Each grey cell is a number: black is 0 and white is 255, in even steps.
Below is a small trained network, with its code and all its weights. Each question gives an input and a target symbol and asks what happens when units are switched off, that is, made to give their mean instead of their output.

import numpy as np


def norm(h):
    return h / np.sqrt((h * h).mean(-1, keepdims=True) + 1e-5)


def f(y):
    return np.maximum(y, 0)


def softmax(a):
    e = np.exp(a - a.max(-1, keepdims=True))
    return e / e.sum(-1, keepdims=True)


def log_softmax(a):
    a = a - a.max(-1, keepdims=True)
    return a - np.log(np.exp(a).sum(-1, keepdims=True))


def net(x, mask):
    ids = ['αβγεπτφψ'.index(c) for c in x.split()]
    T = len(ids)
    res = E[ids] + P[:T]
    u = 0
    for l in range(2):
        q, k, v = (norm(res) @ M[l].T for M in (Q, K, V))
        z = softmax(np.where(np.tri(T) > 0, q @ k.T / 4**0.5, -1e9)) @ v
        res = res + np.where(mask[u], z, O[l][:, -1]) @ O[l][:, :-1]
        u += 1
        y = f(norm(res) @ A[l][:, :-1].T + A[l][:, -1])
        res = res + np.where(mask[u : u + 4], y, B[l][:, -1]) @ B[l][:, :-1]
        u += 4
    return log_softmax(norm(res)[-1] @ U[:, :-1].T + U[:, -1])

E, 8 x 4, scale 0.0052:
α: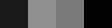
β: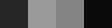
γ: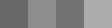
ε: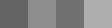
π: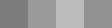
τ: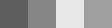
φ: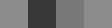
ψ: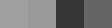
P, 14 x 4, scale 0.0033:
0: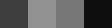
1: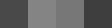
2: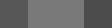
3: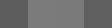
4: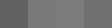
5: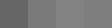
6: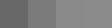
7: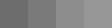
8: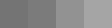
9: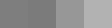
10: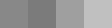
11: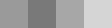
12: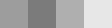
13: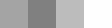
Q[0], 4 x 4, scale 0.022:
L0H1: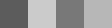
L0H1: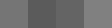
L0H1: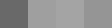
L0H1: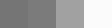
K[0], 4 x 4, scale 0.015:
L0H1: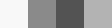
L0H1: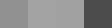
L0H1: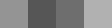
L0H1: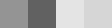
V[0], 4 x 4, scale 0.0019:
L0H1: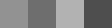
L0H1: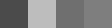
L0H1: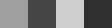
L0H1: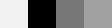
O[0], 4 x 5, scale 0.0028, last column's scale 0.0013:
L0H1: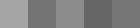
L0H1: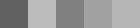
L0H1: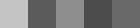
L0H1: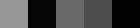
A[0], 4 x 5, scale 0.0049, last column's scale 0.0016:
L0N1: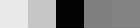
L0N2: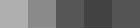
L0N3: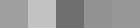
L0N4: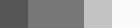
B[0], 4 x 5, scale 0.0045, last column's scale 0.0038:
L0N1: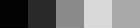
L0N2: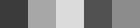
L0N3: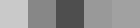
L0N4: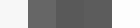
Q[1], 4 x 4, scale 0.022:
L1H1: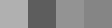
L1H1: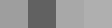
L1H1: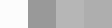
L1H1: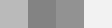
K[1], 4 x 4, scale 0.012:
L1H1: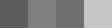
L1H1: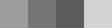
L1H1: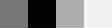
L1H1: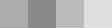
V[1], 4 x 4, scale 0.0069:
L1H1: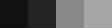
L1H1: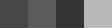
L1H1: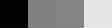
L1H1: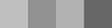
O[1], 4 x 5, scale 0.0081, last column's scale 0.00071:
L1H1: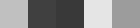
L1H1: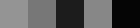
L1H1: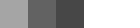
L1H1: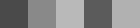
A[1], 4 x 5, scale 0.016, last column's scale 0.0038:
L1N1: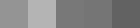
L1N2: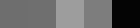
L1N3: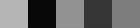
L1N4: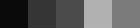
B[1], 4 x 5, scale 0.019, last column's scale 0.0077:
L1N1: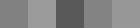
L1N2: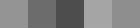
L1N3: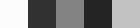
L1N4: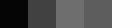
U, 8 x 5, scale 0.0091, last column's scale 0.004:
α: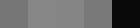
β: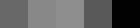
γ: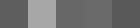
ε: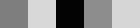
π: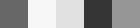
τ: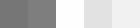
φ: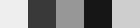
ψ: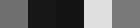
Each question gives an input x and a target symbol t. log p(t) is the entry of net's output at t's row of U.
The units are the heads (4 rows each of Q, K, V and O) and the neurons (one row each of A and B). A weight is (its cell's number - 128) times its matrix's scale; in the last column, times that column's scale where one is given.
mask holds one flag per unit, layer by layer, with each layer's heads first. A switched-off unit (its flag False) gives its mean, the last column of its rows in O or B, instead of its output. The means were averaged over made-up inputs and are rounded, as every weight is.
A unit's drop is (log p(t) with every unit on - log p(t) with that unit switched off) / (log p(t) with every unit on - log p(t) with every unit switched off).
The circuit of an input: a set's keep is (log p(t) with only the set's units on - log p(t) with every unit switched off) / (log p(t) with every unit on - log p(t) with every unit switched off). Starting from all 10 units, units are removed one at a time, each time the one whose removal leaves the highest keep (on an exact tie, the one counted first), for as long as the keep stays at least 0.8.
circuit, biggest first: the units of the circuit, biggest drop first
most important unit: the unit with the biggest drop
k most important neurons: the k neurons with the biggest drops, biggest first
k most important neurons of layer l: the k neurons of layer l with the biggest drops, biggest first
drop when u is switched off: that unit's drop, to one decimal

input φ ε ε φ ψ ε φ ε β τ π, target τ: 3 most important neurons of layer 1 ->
[L1N3 L1N4 L1N2]
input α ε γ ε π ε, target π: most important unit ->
L1H1
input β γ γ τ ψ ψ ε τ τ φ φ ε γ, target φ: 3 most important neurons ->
[L0N4 L0N1 L1N4]
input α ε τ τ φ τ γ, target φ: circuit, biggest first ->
[L0N4 L1N4]
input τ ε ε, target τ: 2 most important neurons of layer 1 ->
[L1N3 L1N4]
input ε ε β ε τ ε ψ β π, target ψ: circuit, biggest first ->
[L0N1 L1H1]
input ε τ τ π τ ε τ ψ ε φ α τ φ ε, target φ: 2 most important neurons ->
[L0N4 L0N1]
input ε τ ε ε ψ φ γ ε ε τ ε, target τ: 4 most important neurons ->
[L1N3 L0N4 L0N1 L1N4]
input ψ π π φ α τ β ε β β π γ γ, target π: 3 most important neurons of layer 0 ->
[L0N4 L0N1 L0N3]
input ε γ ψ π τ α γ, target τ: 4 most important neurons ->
[L1N3 L0N1 L0N4 L1N4]
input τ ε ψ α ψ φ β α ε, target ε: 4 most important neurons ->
[L0N4 L0N1 L1N3 L1N4]
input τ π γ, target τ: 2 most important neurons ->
[L1N3 L0N4]
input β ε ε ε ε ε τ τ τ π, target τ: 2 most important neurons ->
[L1N3 L1N4]
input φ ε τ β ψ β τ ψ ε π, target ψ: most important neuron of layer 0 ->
[L0N1]
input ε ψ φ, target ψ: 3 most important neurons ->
[L0N1 L0N4 L1N3]
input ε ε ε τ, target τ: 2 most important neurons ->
[L1N3 L0N1]
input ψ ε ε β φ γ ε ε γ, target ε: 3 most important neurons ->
[L0N4 L0N1 L1N3]
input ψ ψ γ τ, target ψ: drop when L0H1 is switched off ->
0.1
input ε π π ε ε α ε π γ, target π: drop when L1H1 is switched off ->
1.2
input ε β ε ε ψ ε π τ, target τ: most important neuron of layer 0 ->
[L0N2]
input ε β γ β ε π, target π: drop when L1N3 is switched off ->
0.2
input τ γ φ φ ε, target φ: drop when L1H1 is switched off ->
0.0
